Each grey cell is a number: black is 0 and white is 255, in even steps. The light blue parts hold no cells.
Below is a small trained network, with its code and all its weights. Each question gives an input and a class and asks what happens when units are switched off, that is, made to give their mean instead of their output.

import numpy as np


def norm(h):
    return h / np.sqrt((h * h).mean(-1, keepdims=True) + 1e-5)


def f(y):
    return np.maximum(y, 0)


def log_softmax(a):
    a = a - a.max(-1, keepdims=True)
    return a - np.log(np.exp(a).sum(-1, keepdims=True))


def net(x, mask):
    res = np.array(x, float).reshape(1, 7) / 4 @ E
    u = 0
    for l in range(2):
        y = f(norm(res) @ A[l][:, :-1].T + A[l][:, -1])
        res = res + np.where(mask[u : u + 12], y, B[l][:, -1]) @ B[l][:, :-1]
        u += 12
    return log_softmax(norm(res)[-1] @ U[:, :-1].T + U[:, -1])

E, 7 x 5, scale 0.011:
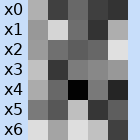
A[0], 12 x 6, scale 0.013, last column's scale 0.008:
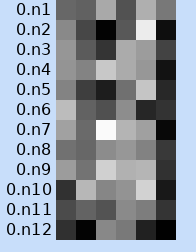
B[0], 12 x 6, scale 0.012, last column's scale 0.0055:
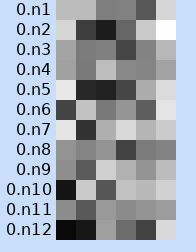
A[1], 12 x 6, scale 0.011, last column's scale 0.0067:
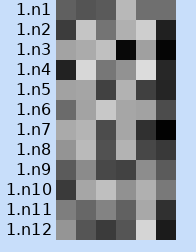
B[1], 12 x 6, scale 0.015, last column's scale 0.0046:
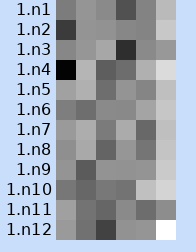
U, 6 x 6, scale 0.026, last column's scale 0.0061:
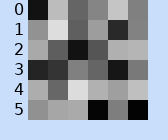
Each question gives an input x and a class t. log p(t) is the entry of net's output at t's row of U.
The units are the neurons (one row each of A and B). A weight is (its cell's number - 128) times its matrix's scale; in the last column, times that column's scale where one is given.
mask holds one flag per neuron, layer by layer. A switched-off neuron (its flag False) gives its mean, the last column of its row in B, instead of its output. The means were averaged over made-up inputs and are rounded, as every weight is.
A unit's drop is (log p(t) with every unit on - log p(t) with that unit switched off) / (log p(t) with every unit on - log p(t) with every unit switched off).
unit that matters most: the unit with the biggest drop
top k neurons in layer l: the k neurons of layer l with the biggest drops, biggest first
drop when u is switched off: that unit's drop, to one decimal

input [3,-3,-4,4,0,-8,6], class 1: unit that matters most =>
0.n6
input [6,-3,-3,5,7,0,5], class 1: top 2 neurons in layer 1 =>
1.n5; 1.n7
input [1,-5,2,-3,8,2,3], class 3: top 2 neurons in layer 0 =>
0.n12; 0.n1
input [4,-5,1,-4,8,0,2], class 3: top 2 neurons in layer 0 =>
0.n12; 0.n1
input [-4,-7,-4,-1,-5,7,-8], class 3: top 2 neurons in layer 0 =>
0.n12; 0.n6
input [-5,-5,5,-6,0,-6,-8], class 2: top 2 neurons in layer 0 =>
0.n2; 0.n5
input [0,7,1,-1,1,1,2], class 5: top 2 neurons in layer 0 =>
0.n10; 0.n2
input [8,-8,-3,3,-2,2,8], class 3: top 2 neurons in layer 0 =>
0.n12; 0.n6
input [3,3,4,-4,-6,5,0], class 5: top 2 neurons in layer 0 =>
0.n1; 0.n6
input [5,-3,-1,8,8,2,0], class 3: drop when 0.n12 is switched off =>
0.2
